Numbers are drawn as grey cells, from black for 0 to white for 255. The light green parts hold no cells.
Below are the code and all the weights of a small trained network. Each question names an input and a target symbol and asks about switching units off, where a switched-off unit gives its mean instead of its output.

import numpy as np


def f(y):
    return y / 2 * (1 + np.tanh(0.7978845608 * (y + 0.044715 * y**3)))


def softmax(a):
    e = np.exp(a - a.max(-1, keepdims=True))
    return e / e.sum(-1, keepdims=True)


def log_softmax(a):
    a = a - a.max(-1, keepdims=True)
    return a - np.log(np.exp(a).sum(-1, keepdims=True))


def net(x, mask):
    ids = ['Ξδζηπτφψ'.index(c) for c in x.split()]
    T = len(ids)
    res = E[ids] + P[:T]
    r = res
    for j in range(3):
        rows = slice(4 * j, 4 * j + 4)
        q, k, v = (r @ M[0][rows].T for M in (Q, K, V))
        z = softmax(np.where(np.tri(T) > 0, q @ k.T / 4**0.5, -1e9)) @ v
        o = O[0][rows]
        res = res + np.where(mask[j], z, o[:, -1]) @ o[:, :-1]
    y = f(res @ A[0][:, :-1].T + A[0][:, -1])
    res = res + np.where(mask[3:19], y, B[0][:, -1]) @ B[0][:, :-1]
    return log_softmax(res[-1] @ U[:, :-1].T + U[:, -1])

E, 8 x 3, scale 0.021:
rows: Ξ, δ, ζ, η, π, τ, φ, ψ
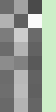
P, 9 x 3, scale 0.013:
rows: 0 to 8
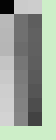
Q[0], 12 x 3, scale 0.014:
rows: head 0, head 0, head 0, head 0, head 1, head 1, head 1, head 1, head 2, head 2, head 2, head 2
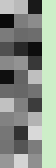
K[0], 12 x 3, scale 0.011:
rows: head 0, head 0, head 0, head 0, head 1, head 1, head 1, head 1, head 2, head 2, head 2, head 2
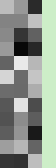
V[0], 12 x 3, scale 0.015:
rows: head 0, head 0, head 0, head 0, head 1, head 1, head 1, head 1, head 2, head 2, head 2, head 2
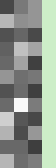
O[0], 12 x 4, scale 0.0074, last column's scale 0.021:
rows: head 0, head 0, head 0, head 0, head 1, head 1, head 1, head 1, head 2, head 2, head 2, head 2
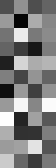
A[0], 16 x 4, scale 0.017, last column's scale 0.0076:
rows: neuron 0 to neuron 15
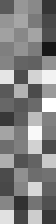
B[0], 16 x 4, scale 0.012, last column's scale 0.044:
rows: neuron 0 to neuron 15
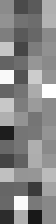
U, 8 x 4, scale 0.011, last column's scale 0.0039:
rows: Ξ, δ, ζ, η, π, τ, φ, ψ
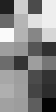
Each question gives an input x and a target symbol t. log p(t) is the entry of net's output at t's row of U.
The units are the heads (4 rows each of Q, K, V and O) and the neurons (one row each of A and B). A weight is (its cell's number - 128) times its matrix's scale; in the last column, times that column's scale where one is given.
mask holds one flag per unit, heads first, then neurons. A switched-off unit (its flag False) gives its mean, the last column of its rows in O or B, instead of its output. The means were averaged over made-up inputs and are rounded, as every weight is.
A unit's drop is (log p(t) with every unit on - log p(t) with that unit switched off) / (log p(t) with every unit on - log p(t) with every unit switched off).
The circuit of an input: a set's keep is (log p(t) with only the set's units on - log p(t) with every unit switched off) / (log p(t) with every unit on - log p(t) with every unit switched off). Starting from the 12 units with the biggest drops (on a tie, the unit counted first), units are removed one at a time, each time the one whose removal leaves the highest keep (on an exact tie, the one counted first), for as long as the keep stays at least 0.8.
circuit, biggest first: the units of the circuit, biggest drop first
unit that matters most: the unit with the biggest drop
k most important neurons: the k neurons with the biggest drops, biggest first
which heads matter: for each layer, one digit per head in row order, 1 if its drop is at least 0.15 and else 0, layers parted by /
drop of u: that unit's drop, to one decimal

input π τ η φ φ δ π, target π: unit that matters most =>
neuron 11
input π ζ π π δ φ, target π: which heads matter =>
001
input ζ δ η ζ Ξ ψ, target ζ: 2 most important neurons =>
neuron 9; neuron 13
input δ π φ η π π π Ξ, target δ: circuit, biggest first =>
neuron 6; neuron 13
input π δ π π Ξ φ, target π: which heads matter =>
011
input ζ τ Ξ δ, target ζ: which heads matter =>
111
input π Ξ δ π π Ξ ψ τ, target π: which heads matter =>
011
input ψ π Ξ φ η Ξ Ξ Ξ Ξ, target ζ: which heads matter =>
010
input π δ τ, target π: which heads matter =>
001
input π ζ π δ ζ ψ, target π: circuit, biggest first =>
head 2; neuron 11
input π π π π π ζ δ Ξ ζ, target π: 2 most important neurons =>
neuron 11; neuron 12
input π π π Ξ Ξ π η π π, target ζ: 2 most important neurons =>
neuron 5; neuron 6
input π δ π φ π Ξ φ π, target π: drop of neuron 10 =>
0.0
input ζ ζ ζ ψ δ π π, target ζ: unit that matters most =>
head 0
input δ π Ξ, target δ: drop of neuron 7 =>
0.1
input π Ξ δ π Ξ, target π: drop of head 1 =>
0.2
